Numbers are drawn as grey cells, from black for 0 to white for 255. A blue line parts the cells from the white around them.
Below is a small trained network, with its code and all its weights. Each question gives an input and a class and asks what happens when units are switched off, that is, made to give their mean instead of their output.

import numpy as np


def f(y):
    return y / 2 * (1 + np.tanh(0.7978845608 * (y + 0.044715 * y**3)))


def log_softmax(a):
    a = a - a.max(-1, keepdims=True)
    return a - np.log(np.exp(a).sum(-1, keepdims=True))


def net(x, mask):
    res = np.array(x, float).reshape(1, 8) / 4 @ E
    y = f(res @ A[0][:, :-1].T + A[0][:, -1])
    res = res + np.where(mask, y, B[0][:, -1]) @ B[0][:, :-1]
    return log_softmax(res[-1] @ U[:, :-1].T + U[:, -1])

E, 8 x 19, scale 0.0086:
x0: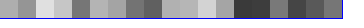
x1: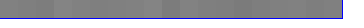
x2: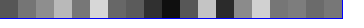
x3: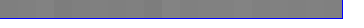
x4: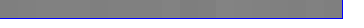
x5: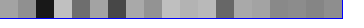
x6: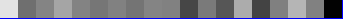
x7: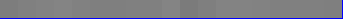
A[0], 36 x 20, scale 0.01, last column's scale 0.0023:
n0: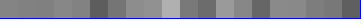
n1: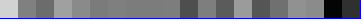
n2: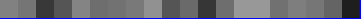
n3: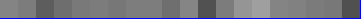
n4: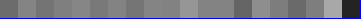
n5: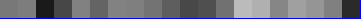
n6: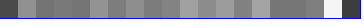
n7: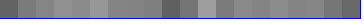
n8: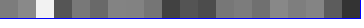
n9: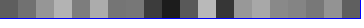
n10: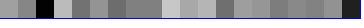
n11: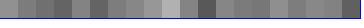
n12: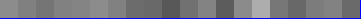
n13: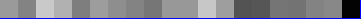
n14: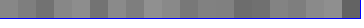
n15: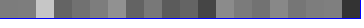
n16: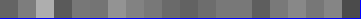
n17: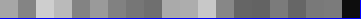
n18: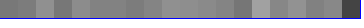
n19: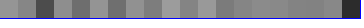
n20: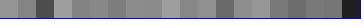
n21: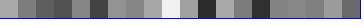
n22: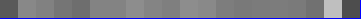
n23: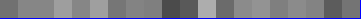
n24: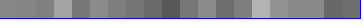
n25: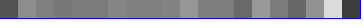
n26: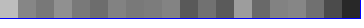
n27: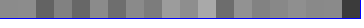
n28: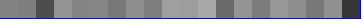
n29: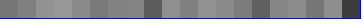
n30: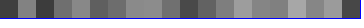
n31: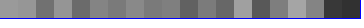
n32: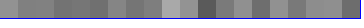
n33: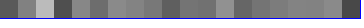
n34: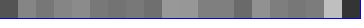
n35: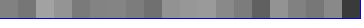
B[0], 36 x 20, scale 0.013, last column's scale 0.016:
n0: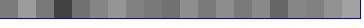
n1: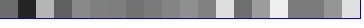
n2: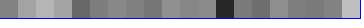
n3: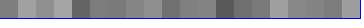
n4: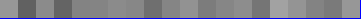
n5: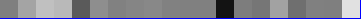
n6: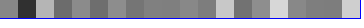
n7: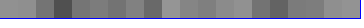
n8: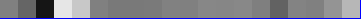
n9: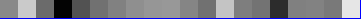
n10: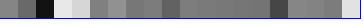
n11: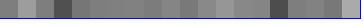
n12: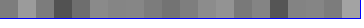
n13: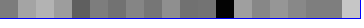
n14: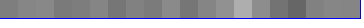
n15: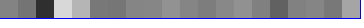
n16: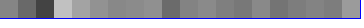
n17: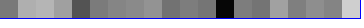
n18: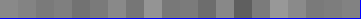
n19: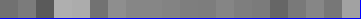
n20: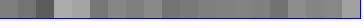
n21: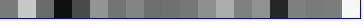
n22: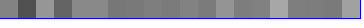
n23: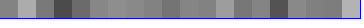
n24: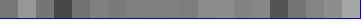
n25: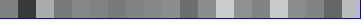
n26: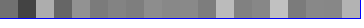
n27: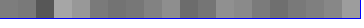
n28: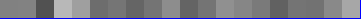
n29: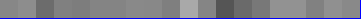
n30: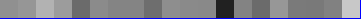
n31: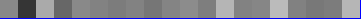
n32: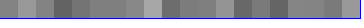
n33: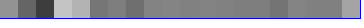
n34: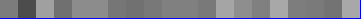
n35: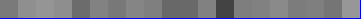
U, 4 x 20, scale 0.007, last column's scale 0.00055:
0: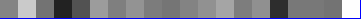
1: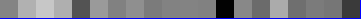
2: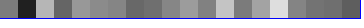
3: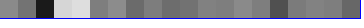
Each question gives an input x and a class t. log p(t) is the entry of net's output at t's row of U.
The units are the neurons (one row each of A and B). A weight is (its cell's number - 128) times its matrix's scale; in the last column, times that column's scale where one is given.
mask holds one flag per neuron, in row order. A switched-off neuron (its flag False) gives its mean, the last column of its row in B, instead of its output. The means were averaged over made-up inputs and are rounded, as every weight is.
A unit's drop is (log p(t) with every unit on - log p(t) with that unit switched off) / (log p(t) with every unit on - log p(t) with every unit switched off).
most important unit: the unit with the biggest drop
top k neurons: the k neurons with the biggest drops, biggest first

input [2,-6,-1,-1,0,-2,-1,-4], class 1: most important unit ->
n10
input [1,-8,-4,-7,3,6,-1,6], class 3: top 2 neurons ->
(n10 n9)
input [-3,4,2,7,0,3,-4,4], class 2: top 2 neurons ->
(n6 n17)
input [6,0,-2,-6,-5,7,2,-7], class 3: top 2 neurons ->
(n10 n5)
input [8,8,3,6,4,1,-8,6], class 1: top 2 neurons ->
(n17 n13)
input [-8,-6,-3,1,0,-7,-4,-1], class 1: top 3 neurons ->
(n5 n30 n2)
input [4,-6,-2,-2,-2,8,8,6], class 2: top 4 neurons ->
(n1 n31 n26 n8)
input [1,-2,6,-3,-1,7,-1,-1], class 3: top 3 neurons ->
(n10 n21 n28)
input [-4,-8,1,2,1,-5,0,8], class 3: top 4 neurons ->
(n8 n17 n15 n13)
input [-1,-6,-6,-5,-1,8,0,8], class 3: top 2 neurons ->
(n10 n9)
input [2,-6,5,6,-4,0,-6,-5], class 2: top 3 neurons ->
(n6 n21 n25)
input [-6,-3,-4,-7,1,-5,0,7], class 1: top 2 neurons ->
(n5 n10)
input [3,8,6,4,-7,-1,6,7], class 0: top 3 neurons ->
(n9 n23 n6)
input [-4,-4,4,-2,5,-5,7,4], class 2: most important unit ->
n1
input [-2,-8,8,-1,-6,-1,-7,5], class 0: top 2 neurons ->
(n9 n1)
